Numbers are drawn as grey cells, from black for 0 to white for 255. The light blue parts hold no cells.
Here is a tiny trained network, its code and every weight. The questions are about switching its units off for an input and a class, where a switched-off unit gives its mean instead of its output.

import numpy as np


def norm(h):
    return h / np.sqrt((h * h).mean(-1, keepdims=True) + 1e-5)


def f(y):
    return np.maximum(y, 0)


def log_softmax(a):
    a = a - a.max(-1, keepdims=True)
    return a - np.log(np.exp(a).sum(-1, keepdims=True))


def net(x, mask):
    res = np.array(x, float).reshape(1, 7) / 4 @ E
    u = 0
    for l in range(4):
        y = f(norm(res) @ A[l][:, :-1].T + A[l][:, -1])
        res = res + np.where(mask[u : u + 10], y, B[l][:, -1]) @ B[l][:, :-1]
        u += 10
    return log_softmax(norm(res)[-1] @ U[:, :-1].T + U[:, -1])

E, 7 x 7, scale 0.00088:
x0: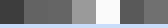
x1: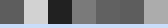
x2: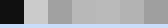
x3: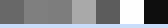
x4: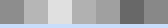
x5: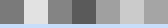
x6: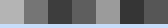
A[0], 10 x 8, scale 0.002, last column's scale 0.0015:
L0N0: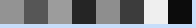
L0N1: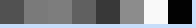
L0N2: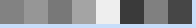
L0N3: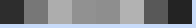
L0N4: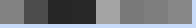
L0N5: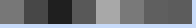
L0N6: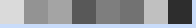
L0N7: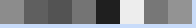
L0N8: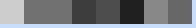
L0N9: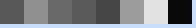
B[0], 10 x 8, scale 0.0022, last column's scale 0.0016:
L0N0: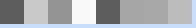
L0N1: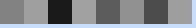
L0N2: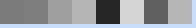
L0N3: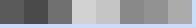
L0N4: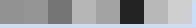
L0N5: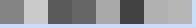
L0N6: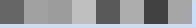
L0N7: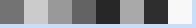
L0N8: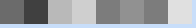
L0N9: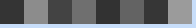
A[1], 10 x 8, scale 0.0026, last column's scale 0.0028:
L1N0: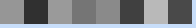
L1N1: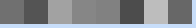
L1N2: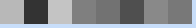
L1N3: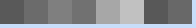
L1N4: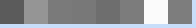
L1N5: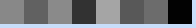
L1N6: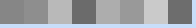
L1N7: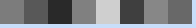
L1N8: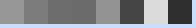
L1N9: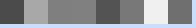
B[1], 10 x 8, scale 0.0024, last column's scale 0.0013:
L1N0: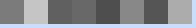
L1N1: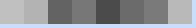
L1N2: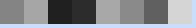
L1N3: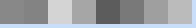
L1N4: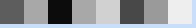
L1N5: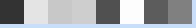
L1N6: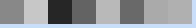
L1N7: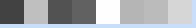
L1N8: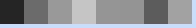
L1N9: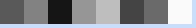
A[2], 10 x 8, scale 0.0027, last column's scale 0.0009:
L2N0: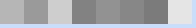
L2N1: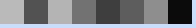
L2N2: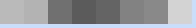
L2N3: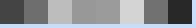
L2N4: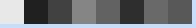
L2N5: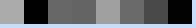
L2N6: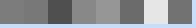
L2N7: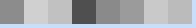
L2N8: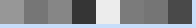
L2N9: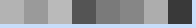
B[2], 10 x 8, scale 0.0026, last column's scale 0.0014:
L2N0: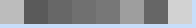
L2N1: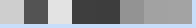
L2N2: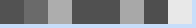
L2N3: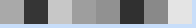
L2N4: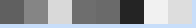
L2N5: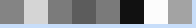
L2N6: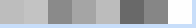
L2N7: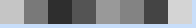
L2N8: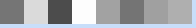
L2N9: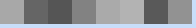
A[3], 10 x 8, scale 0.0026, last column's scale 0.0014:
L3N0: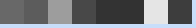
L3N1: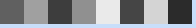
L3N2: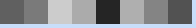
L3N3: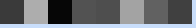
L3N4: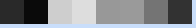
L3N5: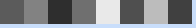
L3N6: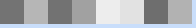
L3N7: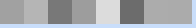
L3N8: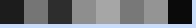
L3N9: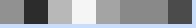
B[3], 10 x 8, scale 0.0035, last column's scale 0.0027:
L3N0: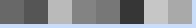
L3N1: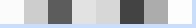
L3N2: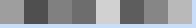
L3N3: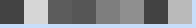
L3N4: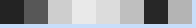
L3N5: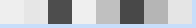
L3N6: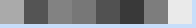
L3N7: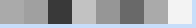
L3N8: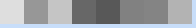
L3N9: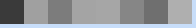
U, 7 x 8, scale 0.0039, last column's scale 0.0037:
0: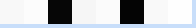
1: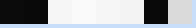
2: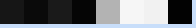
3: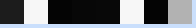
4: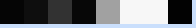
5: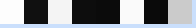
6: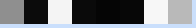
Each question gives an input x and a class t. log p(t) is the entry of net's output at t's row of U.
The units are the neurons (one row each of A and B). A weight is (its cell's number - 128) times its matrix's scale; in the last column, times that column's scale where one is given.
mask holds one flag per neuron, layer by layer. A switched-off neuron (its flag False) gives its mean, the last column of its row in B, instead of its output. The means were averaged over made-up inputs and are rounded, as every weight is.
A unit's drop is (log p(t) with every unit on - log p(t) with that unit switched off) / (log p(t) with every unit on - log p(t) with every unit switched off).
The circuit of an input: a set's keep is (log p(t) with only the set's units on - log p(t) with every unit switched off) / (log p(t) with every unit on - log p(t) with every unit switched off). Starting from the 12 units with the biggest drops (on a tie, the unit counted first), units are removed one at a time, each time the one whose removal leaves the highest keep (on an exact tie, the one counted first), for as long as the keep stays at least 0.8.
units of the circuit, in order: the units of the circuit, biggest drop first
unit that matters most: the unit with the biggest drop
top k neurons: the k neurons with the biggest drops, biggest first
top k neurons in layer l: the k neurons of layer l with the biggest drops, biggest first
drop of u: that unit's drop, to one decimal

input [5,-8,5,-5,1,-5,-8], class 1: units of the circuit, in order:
(L3N4)
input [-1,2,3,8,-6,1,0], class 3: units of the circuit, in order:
(L3N3; L3N1)
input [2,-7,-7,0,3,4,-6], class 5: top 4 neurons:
(L1N9; L1N4; L3N1; L3N5)
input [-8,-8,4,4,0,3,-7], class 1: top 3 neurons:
(L2N3; L0N3; L3N4)
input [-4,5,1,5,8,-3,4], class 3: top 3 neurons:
(L3N1; L2N3; L0N8)
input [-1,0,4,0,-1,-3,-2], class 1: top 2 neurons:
(L0N4; L0N5)
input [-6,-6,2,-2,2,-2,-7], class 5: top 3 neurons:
(L2N7; L3N1; L3N5)
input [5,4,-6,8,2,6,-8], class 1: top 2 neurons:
(L2N3; L0N3)
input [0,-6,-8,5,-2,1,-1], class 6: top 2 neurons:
(L2N5; L2N4)
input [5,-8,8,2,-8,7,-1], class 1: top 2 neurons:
(L3N4; L1N3)
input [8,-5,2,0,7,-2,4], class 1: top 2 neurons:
(L0N2; L3N4)
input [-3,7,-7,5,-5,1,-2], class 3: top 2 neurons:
(L0N7; L3N3)
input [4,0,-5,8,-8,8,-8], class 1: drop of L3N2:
0.2
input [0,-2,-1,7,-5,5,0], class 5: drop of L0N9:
0.0
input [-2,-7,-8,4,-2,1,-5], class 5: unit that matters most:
L0N7
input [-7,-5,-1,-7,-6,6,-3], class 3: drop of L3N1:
0.1
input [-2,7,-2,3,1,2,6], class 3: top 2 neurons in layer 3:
(L3N1; L3N5)
